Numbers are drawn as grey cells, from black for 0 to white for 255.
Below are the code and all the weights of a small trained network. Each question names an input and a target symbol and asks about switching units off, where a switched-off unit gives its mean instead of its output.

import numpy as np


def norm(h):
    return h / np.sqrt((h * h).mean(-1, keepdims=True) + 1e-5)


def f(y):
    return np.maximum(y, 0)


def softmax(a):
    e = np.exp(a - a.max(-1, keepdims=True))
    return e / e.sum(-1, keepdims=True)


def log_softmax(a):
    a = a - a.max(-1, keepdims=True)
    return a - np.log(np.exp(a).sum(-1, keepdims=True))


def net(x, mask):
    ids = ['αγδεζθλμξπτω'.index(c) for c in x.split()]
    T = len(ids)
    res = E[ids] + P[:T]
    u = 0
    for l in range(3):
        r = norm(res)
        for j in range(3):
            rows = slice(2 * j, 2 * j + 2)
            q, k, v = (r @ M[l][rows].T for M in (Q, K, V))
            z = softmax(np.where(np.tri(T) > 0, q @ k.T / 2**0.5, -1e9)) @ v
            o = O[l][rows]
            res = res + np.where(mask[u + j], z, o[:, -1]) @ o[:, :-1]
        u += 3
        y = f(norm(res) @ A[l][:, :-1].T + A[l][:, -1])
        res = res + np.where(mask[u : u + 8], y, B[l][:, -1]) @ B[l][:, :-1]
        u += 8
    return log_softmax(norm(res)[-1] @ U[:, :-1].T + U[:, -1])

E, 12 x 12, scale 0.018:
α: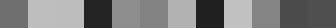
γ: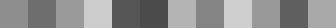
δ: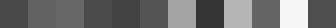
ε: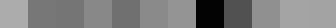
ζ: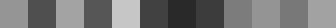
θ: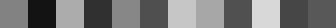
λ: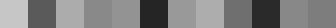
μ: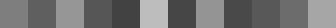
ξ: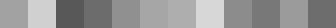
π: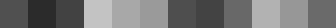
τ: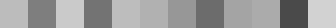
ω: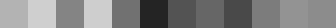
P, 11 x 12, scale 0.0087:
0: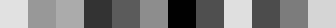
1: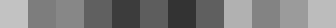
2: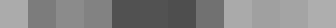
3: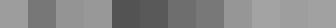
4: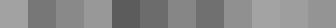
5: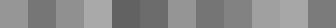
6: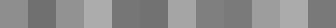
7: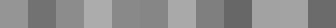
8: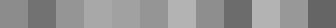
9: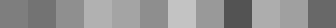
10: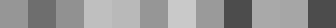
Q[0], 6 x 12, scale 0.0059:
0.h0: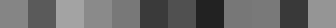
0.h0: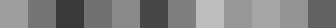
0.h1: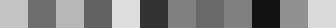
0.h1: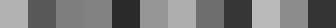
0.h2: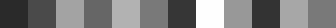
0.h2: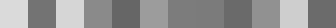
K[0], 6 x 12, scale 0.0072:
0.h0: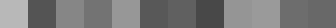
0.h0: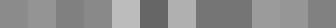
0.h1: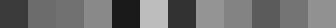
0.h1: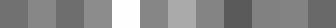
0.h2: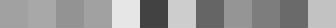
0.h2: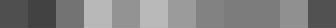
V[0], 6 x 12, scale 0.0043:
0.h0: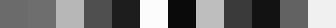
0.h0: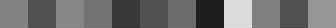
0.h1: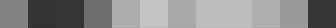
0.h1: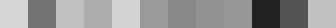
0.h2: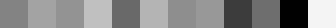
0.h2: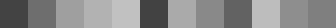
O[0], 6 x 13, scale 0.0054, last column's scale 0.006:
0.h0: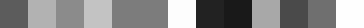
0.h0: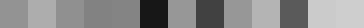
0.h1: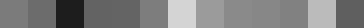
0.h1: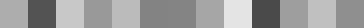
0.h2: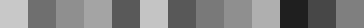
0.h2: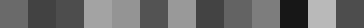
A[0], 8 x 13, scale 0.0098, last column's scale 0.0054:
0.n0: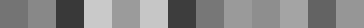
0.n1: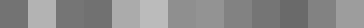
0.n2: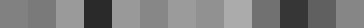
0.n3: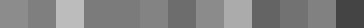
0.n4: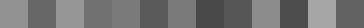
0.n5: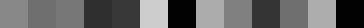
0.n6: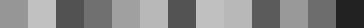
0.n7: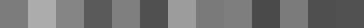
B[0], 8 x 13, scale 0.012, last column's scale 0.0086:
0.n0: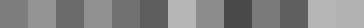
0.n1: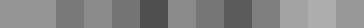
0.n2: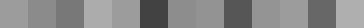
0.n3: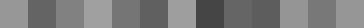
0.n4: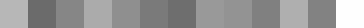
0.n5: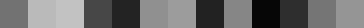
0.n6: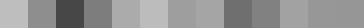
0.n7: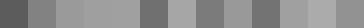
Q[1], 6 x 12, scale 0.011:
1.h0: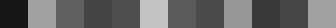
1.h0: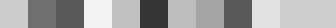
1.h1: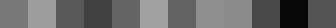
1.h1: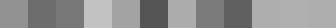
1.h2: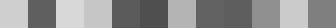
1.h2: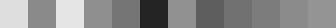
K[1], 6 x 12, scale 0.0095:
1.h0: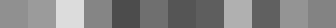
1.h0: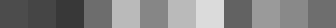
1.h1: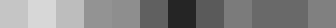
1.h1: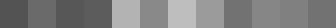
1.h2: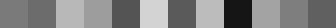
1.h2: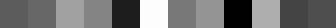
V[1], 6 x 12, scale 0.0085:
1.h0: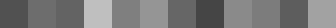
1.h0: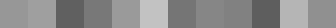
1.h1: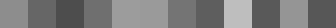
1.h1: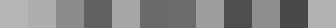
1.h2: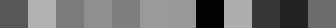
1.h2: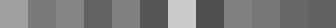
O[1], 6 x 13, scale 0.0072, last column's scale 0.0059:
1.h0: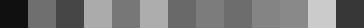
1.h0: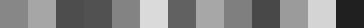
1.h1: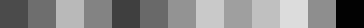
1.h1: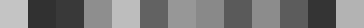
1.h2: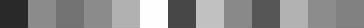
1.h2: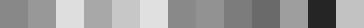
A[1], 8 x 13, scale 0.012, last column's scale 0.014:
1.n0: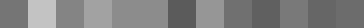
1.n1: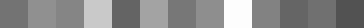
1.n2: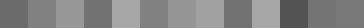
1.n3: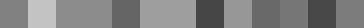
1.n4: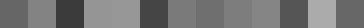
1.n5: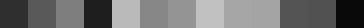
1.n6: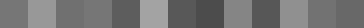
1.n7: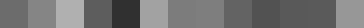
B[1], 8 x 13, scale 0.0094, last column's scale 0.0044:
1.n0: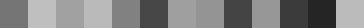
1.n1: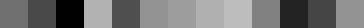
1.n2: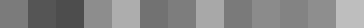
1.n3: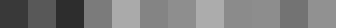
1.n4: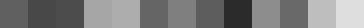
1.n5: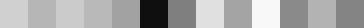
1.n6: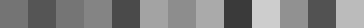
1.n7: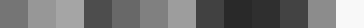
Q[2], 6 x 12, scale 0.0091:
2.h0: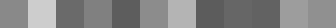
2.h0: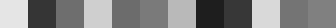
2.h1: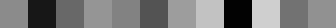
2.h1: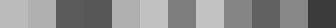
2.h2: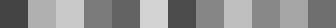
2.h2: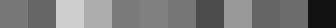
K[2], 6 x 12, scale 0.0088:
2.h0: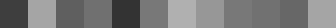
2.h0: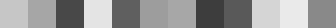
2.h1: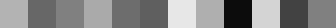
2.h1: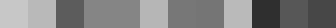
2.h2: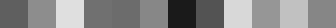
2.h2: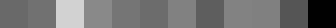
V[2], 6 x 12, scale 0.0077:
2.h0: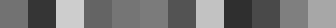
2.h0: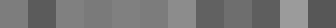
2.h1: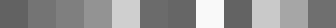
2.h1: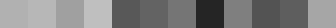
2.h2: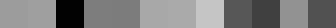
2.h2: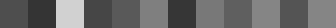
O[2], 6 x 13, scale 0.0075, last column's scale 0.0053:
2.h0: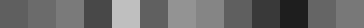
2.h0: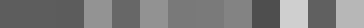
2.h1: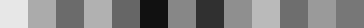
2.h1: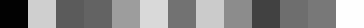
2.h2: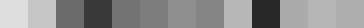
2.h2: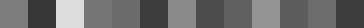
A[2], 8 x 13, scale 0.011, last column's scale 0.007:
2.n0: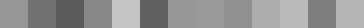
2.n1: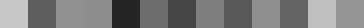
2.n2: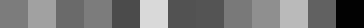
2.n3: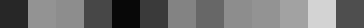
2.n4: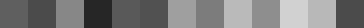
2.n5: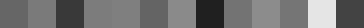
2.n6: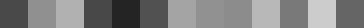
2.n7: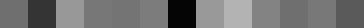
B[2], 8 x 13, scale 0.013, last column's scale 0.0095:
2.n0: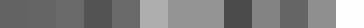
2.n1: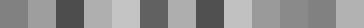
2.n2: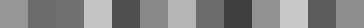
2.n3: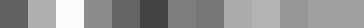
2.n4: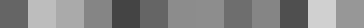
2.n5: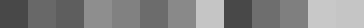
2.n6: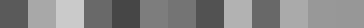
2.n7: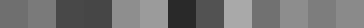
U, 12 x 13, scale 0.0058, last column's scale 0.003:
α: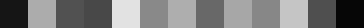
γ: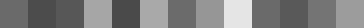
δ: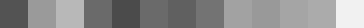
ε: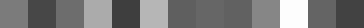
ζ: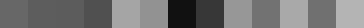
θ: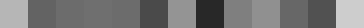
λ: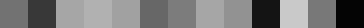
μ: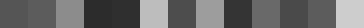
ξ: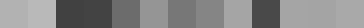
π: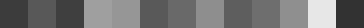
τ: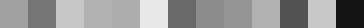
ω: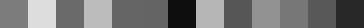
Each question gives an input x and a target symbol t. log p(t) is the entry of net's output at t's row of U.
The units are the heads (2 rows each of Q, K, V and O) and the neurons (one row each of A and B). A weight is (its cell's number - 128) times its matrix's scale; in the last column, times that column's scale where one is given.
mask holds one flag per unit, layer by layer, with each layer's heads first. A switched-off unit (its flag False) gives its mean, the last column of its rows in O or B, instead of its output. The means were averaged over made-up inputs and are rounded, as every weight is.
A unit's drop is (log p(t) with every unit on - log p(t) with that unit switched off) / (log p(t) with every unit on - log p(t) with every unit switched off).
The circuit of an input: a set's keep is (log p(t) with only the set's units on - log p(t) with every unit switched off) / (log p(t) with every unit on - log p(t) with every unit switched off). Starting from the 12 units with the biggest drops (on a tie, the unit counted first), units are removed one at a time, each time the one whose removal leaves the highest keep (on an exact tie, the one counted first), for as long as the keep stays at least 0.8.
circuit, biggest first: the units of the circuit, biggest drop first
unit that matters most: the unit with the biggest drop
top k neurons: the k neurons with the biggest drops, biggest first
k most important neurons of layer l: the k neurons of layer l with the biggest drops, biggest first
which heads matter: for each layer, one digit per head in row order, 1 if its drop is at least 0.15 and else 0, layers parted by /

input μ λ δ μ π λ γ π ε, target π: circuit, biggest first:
[2.n5, 1.h0]
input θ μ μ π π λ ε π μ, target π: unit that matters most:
0.h0
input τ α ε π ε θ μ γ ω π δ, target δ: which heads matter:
000 / 010 / 000
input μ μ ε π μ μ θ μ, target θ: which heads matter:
100 / 100 / 000
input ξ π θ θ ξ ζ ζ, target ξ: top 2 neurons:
[0.n6, 0.n4]
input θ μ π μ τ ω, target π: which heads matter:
100 / 101 / 000
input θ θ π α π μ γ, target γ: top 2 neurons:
[0.n5, 1.n1]
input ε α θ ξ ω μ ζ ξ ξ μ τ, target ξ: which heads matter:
100 / 100 / 001
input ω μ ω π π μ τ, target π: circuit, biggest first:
[1.h0, 2.n5]
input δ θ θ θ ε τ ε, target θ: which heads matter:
000 / 101 / 000
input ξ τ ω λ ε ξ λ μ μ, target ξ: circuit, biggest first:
[1.h0, 2.h2]
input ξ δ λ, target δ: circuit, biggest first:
[1.h1, 2.n3]
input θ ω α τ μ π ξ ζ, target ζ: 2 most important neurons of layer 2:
[2.n7, 2.n5]
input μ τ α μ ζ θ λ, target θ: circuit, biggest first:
[1.h2, 1.h0]
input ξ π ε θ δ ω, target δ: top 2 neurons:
[0.n4, 0.n2]
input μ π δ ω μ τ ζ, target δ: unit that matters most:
1.h1
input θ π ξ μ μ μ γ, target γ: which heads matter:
001 / 000 / 000
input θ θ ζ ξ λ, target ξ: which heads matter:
100 / 000 / 001
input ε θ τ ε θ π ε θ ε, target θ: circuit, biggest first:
[1.h2, 0.h0]
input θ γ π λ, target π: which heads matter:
000 / 100 / 000
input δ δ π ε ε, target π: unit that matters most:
0.n0
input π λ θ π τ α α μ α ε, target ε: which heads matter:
000 / 001 / 000
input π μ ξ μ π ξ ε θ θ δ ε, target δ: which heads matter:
100 / 010 / 000
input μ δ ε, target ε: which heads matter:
001 / 001 / 000
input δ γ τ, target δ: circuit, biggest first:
[1.h1, 2.n6]
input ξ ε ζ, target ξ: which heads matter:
000 / 000 / 001
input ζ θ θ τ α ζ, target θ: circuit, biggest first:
[1.h2]
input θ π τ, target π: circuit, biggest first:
[0.n0, 1.h0, 2.n5]
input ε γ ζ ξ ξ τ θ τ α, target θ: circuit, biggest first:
[1.h2, 0.h0]
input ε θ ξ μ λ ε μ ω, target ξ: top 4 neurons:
[0.n6, 0.n4, 0.n0, 0.n5]
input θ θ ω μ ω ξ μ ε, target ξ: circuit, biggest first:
[2.h2, 1.h0, 0.n6]
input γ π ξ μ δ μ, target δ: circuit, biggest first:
[1.h1, 2.n3]
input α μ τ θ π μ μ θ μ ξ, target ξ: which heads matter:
100 / 000 / 001
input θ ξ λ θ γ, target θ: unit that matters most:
1.h0
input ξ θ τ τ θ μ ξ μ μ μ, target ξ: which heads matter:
100 / 100 / 001
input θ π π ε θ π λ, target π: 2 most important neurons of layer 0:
[0.n0, 0.n4]
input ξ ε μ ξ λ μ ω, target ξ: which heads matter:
100 / 101 / 001
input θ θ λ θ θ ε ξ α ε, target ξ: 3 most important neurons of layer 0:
[0.n6, 0.n4, 0.n0]
